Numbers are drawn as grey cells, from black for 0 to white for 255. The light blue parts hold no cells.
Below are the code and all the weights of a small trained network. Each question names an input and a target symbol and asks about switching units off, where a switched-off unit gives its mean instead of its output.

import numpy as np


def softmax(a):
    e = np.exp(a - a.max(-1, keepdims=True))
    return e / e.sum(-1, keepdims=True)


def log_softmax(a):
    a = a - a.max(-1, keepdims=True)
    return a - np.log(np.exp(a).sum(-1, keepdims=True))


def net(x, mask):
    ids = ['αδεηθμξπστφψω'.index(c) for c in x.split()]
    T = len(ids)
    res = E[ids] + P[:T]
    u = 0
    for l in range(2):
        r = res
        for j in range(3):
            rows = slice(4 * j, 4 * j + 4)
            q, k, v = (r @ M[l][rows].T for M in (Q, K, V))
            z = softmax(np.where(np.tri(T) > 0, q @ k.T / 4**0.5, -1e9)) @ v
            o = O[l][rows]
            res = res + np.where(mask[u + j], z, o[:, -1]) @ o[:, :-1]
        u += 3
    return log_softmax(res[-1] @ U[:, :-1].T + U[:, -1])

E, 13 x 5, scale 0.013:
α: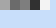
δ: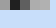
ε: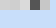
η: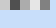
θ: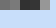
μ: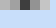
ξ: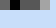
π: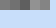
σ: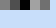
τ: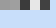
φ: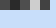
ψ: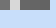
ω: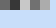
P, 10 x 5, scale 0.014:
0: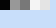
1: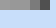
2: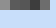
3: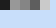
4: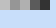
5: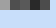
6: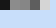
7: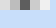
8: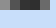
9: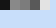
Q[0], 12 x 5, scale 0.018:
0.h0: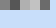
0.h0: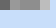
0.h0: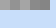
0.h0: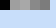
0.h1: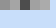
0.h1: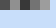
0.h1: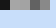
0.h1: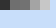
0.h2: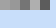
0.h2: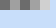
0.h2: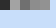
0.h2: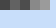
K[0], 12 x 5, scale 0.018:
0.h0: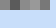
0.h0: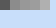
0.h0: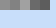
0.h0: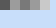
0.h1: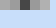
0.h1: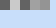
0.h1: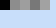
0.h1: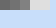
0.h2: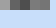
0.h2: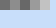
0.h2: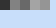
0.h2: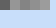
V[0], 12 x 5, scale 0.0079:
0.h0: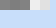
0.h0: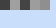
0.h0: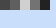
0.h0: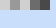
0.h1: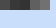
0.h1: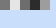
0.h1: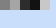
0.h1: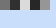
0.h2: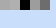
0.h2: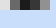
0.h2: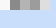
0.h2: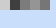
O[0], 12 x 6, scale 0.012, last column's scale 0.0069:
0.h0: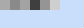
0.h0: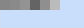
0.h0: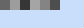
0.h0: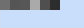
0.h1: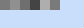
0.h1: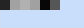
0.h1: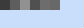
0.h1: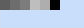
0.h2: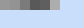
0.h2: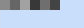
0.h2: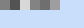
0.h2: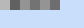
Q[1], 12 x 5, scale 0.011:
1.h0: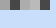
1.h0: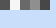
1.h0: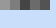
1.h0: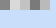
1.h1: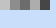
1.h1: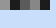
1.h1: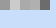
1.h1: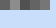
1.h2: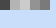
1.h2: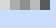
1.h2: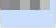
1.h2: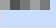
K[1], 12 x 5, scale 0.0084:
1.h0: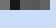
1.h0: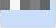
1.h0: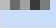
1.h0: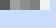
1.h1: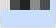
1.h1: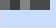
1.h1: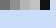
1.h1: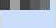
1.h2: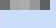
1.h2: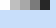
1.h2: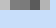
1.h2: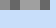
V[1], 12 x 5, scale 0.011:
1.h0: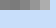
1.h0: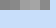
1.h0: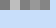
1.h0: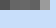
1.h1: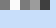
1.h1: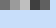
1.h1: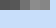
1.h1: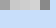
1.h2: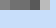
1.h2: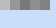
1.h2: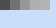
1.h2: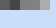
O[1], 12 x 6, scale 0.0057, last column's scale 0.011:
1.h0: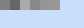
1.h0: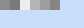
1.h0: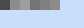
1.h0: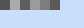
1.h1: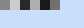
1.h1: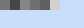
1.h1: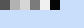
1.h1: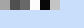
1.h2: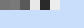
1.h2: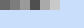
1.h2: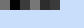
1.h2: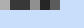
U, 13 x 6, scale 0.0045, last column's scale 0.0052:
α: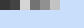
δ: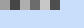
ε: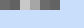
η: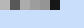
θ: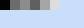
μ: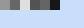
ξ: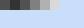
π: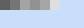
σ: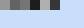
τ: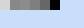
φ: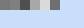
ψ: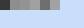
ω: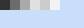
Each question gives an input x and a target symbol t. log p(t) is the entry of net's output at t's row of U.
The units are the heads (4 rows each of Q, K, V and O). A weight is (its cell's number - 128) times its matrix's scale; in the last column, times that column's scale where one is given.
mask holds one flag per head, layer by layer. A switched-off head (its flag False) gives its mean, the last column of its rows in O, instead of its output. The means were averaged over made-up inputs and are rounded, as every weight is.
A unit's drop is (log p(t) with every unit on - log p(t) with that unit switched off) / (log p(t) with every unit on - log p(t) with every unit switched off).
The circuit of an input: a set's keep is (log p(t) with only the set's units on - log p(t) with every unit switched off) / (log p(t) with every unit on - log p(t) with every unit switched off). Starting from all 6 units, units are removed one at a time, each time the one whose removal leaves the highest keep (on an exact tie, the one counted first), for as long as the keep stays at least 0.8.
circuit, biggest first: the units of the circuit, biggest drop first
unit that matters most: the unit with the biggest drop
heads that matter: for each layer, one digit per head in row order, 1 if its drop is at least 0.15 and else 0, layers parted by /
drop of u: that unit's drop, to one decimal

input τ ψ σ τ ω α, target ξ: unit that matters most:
0.h0
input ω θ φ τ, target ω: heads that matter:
011 / 110
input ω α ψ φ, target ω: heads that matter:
011 / 110
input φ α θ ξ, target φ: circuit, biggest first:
(0.h2; 0.h1)
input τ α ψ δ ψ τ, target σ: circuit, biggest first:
(0.h2; 1.h1)
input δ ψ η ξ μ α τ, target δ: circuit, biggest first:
(0.h0; 0.h1)
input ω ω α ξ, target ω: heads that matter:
011 / 110
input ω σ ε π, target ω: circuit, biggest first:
(0.h2; 1.h1)
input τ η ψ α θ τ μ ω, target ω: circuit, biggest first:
(0.h0; 0.h1; 1.h2)
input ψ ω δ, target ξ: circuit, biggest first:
(1.h2; 0.h1)
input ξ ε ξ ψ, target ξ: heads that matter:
011 / 001
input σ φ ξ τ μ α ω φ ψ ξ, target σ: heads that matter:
110 / 010
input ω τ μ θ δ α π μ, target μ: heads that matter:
011 / 000
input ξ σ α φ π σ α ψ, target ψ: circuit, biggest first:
(0.h1; 1.h1)
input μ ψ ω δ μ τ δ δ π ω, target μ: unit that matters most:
0.h0
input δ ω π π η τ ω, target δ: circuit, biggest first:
(0.h1; 1.h1)
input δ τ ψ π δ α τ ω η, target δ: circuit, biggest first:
(1.h1; 0.h2)
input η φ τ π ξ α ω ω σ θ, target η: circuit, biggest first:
(0.h1; 1.h1; 0.h0; 0.h2)
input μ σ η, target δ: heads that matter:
011 / 010
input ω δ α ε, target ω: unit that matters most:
0.h2
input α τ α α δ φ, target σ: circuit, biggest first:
(1.h1; 0.h2)
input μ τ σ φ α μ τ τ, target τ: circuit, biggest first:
(0.h1; 1.h1)
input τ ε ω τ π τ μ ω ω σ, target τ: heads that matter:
111 / 010
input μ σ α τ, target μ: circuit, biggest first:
(0.h0; 0.h1)
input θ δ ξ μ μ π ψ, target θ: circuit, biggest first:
(0.h1; 1.h1)
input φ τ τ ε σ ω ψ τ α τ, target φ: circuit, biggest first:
(0.h2; 0.h1)
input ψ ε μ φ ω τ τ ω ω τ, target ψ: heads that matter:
011 / 010
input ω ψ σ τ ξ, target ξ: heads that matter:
110 / 001
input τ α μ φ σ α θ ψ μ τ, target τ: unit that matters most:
1.h1
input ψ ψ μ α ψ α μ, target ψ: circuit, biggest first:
(1.h1; 0.h2; 0.h1)
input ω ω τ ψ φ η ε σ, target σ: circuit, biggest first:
(0.h2; 1.h1; 0.h1)
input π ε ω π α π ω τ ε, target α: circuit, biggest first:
(0.h1; 0.h2)
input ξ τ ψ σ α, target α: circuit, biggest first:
(0.h2; 0.h1)
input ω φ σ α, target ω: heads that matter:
011 / 110
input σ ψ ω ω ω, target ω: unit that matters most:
0.h1
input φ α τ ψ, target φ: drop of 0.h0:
-0.1
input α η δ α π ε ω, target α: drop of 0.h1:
0.4
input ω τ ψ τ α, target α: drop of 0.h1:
0.5
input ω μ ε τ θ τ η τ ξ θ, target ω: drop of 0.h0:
-0.1
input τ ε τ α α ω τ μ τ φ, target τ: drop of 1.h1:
0.5
